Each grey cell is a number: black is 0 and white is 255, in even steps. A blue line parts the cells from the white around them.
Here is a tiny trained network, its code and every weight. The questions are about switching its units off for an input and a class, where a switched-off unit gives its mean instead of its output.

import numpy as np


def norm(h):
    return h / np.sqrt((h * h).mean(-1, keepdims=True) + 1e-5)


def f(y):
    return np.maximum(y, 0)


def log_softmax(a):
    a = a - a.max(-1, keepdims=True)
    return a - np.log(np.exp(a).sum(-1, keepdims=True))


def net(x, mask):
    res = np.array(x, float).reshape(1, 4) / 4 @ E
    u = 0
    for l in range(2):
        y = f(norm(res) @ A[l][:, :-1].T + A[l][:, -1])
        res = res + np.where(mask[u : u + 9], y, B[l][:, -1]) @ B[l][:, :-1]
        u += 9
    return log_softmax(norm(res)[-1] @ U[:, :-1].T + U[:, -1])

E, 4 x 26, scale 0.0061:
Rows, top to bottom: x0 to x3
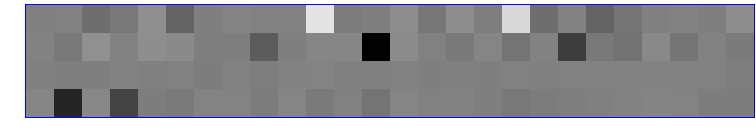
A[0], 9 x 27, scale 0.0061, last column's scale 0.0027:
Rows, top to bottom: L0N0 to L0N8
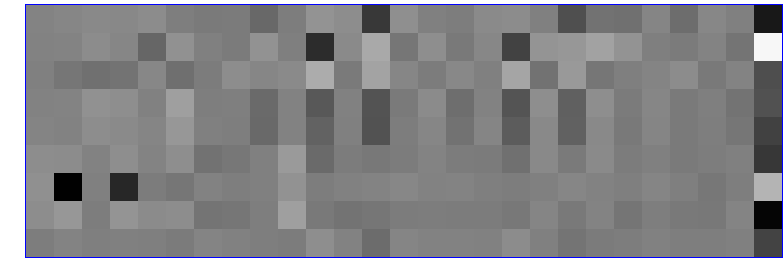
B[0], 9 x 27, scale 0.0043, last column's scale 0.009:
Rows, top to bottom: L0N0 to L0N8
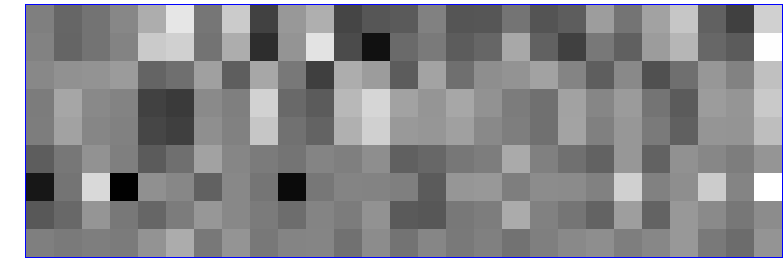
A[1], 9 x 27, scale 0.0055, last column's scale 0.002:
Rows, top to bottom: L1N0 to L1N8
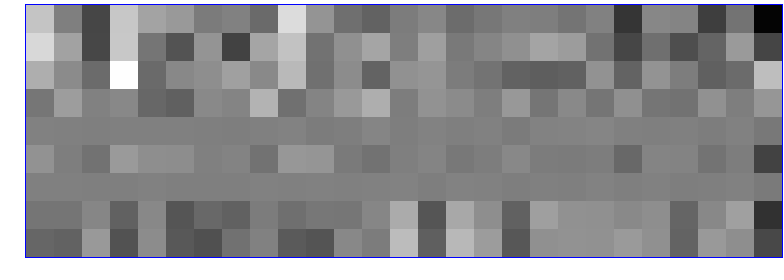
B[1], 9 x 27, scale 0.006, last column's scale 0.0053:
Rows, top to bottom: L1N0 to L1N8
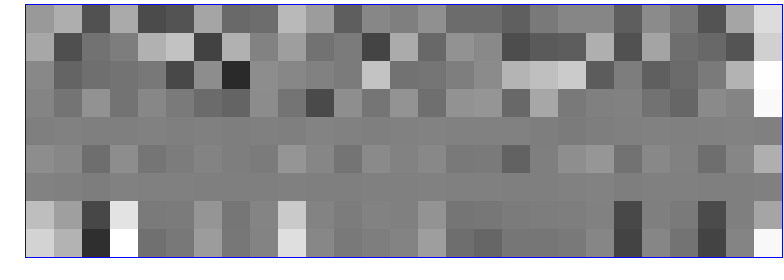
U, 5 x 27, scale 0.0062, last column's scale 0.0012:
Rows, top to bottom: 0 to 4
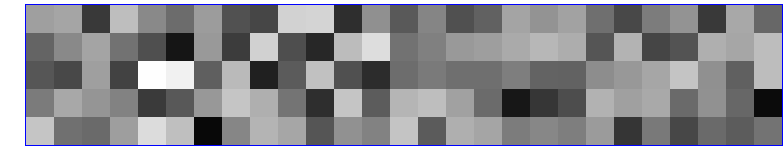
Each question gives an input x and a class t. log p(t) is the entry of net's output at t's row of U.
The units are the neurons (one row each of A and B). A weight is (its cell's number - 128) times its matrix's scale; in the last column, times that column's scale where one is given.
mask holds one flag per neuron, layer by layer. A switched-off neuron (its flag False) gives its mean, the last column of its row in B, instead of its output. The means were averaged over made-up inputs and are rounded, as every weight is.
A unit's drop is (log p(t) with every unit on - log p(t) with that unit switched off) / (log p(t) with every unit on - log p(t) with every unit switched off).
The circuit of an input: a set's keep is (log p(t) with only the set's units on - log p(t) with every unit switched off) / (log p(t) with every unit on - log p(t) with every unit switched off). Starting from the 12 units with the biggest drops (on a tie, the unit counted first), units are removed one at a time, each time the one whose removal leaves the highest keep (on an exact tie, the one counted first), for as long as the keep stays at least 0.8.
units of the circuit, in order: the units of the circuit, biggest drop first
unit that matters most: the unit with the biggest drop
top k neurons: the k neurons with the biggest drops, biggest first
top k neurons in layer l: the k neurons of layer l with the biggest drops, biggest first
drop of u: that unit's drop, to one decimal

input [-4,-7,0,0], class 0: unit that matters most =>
L0N6
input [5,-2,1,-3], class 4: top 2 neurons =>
[L0N6, L1N1]
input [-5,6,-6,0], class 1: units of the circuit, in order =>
[L0N6, L1N2, L0N3]
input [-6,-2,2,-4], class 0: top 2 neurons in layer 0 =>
[L0N1, L0N6]
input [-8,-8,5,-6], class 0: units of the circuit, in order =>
[L0N6, L0N1]
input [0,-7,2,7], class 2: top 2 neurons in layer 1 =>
[L1N2, L1N0]
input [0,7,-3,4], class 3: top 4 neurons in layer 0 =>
[L0N1, L0N3, L0N4, L0N0]
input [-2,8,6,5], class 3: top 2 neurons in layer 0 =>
[L0N1, L0N3]
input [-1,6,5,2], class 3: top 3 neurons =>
[L0N1, L0N3, L0N4]
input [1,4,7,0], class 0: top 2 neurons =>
[L0N6, L0N0]
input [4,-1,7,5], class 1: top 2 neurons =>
[L0N1, L0N2]
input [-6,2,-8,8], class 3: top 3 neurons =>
[L0N3, L1N8, L0N0]
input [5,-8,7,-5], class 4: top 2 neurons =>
[L0N6, L1N1]
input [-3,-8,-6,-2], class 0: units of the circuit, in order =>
[L0N6]
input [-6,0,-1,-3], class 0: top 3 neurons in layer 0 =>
[L0N6, L0N1, L0N2]
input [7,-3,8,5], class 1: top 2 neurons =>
[L0N2, L0N1]
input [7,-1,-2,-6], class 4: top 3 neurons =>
[L0N6, L0N1, L1N1]
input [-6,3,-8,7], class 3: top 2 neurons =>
[L0N3, L1N8]
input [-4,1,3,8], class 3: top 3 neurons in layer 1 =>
[L1N8, L1N7, L1N1]
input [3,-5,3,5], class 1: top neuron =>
[L0N2]
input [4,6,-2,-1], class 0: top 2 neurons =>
[L0N6, L1N0]
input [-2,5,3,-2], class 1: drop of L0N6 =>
0.4
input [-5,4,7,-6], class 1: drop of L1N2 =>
0.1
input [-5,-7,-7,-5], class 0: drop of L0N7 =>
0.0
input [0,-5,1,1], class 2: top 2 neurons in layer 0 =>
[L0N1, L0N3]
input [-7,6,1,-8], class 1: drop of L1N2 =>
0.3
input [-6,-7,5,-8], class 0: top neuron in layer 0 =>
[L0N6]
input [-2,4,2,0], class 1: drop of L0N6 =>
0.4
